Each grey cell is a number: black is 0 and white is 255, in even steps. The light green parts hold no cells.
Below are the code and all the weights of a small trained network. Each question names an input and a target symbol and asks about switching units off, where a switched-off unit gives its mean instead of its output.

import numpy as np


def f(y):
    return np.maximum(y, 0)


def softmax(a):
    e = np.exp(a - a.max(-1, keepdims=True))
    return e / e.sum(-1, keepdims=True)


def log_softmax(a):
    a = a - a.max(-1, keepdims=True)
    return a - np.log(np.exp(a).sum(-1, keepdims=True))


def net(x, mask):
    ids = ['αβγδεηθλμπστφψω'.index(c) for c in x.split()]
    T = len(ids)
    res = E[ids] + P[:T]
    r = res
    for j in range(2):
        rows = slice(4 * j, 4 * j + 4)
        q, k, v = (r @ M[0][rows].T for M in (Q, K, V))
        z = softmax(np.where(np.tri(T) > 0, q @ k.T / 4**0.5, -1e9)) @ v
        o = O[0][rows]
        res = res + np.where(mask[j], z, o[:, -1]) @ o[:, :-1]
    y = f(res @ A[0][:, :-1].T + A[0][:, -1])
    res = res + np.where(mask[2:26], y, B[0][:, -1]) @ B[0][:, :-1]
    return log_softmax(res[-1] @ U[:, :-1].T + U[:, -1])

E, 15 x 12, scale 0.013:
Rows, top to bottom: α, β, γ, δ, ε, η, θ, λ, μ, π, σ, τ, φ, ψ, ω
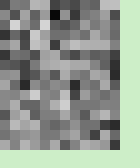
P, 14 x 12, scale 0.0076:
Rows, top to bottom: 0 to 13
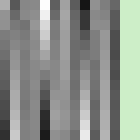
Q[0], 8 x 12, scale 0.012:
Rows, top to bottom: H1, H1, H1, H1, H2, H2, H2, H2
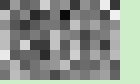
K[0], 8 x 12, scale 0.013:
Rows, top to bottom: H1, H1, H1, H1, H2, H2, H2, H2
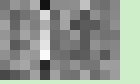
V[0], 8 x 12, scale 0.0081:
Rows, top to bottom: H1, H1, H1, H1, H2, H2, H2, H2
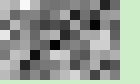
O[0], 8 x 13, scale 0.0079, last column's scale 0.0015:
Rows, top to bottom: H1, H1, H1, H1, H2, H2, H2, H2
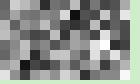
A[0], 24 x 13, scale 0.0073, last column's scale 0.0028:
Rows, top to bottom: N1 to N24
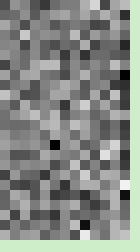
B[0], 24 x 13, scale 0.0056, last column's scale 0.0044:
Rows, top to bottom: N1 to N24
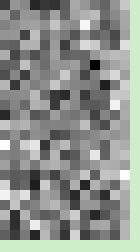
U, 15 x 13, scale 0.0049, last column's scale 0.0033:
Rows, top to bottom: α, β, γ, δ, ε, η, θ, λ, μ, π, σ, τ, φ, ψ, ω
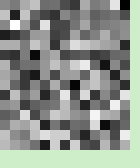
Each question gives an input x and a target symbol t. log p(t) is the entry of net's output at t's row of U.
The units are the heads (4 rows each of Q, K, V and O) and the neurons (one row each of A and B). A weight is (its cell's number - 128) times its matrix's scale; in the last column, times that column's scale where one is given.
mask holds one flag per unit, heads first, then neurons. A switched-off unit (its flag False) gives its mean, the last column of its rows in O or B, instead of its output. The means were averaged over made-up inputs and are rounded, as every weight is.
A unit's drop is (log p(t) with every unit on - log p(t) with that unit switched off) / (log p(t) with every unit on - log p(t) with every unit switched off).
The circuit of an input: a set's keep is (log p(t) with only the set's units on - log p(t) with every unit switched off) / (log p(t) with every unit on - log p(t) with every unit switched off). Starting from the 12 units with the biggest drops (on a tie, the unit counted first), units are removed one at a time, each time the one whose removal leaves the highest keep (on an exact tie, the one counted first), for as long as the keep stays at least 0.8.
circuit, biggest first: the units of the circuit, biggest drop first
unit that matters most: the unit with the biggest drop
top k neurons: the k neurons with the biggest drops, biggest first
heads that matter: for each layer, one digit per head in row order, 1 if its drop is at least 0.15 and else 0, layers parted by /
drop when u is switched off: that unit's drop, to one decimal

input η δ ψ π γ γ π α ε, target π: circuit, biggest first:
H1; N19
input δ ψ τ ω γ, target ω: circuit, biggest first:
H1
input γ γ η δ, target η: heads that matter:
11
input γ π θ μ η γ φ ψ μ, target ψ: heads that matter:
11
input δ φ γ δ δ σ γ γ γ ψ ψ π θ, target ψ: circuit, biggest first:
H2; H1
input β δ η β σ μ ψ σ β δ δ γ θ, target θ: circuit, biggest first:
H1; N13
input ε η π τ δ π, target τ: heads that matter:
01
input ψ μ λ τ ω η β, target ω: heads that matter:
10
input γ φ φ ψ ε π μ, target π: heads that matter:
10
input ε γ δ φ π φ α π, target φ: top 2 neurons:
N18; N5
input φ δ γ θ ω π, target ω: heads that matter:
10
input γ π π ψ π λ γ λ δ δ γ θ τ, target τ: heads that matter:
01
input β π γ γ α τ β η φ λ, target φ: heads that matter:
10
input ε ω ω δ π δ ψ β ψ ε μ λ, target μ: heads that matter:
10
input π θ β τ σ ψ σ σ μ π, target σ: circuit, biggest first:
H2; N10
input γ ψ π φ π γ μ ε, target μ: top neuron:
N16
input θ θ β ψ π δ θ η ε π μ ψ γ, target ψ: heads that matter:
11
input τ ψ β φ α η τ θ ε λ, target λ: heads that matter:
11
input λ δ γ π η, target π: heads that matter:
11
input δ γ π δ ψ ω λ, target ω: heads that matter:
10
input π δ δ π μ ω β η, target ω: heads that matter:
10
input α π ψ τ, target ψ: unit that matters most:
N4
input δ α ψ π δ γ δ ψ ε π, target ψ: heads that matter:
01
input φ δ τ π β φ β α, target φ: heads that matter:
10
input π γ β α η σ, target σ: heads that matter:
01
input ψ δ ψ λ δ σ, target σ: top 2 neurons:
N10; N5
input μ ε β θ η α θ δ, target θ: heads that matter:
11
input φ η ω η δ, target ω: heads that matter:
10
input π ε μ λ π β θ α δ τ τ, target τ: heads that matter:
01
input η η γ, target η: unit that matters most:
H2
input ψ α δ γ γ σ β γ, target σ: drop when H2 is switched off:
1.0
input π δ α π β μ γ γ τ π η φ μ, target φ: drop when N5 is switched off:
0.1
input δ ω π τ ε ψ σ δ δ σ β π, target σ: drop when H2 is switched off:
1.2
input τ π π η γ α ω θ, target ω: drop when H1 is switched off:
1.2
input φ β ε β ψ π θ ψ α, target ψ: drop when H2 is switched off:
0.4
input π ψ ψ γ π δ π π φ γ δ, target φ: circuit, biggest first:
H1
